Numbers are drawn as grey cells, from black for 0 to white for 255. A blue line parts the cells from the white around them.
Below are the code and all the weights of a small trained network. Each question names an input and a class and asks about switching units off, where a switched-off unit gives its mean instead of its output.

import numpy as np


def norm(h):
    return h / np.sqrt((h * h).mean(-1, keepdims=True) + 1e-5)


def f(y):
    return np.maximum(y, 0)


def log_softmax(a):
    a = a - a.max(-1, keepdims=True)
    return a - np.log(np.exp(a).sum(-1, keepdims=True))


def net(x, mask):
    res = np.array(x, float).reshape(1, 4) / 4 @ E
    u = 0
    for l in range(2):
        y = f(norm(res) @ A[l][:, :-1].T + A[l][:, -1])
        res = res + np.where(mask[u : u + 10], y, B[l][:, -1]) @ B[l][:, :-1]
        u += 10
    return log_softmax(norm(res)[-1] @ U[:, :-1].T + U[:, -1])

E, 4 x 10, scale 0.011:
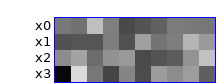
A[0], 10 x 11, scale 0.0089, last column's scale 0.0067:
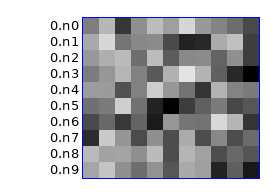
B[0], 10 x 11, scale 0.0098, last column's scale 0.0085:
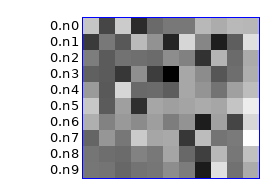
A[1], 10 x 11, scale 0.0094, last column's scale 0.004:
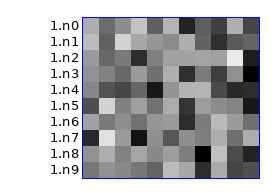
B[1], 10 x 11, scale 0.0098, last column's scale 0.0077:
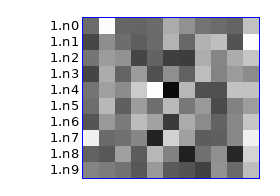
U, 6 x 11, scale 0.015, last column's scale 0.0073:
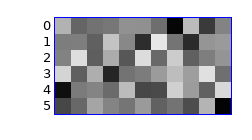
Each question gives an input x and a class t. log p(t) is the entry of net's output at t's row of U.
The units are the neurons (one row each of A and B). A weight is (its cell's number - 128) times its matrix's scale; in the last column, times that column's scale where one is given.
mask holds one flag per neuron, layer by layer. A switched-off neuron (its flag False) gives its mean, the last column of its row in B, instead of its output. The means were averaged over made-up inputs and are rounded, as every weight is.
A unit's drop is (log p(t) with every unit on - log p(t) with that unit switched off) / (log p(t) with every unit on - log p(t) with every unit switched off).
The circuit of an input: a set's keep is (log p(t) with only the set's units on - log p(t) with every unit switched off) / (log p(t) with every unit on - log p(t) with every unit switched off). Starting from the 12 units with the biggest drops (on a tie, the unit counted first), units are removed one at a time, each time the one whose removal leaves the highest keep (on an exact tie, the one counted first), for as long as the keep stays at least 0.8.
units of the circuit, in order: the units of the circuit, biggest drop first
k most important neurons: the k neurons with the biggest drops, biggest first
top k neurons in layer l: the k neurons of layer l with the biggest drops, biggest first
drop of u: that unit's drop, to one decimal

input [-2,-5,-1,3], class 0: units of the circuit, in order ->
(0.n9)
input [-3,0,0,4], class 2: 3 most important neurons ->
(0.n7 0.n5 1.n5)
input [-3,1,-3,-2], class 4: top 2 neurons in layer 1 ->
(1.n7 1.n2)
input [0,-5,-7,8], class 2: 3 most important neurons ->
(0.n7 0.n1 1.n7)
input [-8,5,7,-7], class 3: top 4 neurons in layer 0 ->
(0.n7 0.n4 0.n3 0.n8)
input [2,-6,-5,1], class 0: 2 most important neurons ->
(0.n9 0.n8)
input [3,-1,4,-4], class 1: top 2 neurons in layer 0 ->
(0.n1 0.n7)
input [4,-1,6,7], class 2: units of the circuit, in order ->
(0.n7 1.n7)
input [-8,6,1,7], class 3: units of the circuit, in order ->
(0.n0 1.n7)
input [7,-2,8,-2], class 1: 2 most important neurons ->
(0.n1 0.n0)
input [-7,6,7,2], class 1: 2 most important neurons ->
(0.n1 0.n5)
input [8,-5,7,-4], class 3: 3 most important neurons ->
(0.n5 0.n7 1.n4)
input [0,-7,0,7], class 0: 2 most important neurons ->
(0.n9 0.n2)
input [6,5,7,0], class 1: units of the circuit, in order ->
(0.n1)
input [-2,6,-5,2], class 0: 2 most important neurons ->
(0.n6 0.n1)
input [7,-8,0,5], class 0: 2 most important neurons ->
(0.n9 0.n2)
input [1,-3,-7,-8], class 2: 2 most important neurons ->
(0.n1 1.n1)
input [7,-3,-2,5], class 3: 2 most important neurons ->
(0.n5 1.n7)
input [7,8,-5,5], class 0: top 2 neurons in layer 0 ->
(0.n6 0.n0)
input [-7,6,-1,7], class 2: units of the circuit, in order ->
(1.n7)
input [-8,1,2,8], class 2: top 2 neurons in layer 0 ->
(0.n7 0.n5)
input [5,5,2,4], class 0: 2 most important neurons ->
(0.n6 0.n0)
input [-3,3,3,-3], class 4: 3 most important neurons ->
(1.n1 1.n7 0.n5)
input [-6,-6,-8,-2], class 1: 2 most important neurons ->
(0.n3 1.n4)
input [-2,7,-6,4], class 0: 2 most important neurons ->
(0.n6 0.n1)
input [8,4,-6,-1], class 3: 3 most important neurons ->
(0.n5 0.n1 0.n7)
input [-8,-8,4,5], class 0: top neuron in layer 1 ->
(1.n7)
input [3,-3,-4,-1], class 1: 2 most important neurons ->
(0.n3 0.n6)
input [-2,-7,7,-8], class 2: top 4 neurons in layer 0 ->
(0.n6 0.n9 0.n3 0.n5)
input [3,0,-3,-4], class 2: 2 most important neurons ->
(0.n1 1.n0)
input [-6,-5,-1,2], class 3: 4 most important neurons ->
(0.n0 0.n6 0.n4 1.n2)
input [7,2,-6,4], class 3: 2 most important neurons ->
(0.n5 0.n1)
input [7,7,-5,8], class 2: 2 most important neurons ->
(0.n7 1.n7)
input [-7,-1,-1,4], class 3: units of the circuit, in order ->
(0.n0)
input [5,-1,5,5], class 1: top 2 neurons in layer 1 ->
(1.n1 1.n7)
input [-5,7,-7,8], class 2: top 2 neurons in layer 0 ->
(0.n7 0.n1)
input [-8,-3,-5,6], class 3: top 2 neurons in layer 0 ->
(0.n0 0.n1)
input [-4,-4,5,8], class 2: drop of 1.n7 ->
0.2
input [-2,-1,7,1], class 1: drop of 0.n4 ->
0.0
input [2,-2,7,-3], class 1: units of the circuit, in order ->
(0.n1)
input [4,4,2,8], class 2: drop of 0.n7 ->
0.4
